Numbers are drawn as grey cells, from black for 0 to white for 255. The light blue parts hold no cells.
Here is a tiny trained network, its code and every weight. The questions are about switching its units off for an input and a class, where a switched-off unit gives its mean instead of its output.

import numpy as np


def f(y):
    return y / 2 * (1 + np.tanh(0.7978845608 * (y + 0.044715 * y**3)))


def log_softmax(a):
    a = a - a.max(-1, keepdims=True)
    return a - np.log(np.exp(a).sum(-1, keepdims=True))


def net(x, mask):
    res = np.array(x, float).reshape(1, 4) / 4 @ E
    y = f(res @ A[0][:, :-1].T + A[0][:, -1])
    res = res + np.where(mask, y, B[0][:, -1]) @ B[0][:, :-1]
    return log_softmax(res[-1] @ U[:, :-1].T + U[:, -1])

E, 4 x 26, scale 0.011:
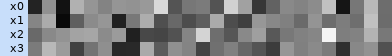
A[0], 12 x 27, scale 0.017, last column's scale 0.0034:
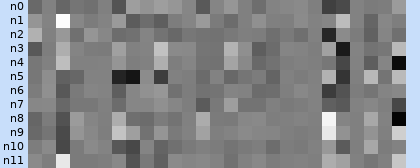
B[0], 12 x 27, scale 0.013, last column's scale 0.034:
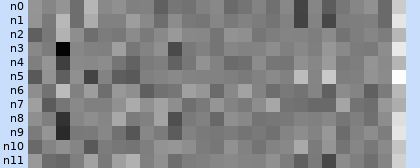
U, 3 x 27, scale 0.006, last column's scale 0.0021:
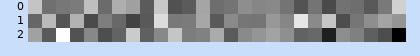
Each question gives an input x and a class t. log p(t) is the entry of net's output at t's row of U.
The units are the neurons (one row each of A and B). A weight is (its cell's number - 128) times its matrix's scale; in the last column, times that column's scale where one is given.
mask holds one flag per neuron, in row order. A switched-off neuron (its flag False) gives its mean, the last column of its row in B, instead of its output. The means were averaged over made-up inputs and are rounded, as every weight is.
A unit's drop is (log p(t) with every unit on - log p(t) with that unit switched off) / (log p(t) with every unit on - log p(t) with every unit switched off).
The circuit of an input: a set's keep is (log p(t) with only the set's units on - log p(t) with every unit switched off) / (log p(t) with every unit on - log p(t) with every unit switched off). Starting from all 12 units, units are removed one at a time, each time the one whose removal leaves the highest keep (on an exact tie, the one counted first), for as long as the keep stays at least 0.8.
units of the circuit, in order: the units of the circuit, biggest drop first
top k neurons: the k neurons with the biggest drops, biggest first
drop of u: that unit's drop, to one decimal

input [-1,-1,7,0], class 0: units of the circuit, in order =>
(n11)
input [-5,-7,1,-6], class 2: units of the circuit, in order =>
(n1; n3)
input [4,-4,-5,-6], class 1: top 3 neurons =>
(n1; n11; n9)
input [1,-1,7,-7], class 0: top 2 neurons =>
(n5; n10)
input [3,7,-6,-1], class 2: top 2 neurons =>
(n3; n8)
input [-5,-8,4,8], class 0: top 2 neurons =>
(n11; n4)
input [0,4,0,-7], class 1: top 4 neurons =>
(n1; n11; n0; n6)
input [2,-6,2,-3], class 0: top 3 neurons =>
(n5; n10; n1)
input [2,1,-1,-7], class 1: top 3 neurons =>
(n1; n11; n0)
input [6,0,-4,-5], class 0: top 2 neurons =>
(n5; n0)
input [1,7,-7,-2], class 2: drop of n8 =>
0.1
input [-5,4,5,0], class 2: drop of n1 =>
0.4
